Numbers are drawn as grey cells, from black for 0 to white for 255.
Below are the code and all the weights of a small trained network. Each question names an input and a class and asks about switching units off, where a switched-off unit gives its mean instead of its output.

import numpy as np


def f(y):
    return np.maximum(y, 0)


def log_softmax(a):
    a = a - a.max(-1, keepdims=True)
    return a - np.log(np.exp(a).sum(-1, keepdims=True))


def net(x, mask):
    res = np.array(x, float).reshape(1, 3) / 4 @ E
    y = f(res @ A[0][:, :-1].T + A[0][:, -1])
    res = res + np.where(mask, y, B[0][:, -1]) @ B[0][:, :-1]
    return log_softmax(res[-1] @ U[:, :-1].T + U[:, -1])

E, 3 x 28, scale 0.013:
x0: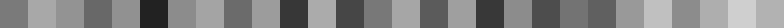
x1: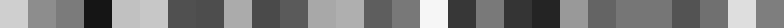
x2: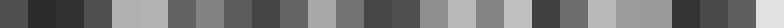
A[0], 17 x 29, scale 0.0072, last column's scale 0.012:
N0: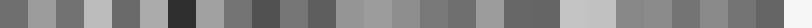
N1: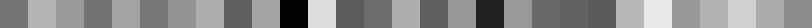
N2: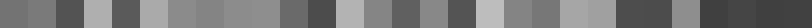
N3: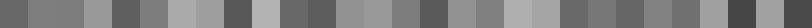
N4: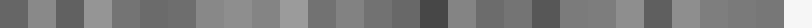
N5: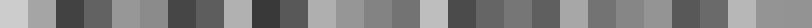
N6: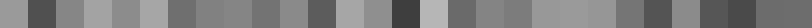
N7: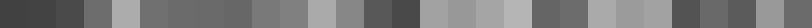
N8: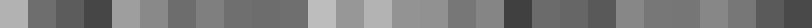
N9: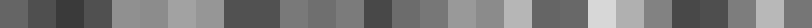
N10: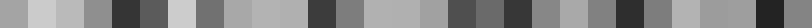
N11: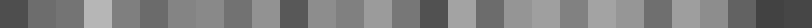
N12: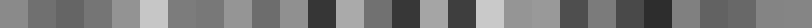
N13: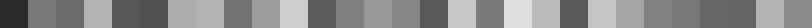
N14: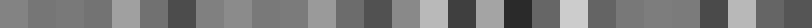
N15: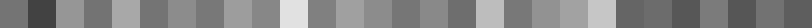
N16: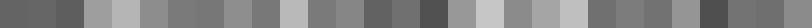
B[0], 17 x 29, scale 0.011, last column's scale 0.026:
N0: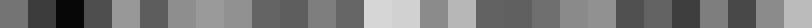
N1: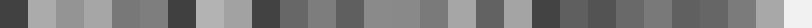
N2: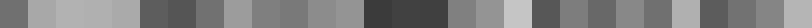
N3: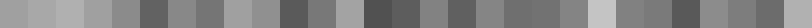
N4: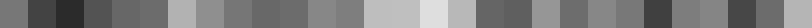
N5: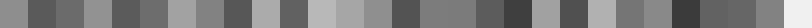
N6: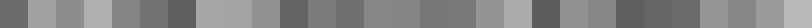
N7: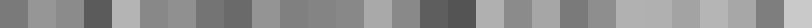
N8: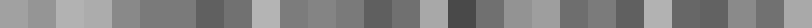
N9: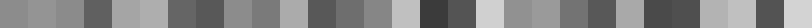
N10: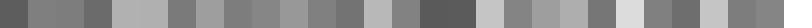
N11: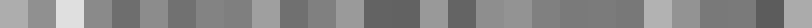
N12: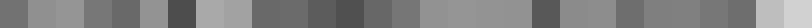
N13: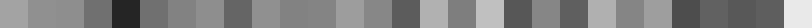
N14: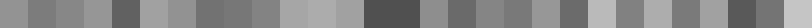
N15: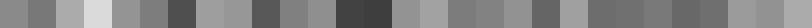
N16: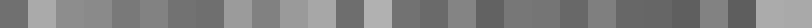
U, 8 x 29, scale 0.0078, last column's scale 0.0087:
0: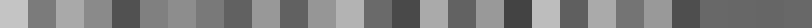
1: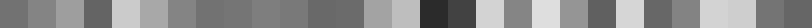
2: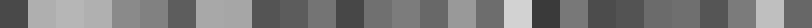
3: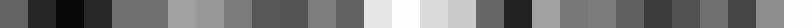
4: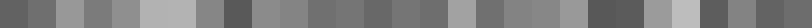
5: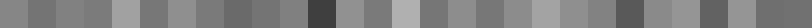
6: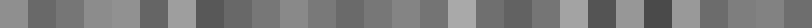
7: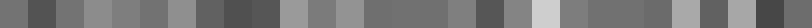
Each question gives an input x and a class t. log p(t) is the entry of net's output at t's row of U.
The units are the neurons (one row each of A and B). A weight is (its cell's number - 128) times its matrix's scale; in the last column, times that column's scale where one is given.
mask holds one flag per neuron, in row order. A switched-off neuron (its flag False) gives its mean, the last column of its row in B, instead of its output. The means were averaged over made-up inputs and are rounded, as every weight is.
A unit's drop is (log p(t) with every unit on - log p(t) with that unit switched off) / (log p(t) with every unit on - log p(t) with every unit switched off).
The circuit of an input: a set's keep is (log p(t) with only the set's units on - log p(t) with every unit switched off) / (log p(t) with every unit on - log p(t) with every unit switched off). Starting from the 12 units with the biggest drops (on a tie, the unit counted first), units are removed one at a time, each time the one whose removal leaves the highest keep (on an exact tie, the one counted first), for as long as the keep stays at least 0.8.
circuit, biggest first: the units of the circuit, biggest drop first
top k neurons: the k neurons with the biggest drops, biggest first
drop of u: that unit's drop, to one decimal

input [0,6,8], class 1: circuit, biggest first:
N9
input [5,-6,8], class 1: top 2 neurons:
N9; N7
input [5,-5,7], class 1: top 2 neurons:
N9; N7
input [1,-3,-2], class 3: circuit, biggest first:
N2; N4
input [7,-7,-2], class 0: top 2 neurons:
N13; N3
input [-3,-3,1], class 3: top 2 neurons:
N1; N14
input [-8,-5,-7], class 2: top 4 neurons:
N2; N9; N7; N15
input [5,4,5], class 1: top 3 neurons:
N9; N7; N13
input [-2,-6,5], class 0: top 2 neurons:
N13; N10
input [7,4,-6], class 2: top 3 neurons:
N1; N9; N7
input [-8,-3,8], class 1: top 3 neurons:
N9; N7; N1
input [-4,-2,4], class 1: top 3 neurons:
N1; N9; N7
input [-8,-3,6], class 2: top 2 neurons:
N10; N12
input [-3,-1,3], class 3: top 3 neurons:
N10; N1; N0
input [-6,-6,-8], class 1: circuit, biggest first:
N10
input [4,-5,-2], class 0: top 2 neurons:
N13; N0
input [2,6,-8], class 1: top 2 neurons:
N10; N13
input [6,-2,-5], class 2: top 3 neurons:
N1; N9; N7
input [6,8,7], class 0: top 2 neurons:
N5; N10
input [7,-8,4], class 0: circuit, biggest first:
N13
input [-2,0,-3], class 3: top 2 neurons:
N9; N7
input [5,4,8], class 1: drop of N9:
0.6
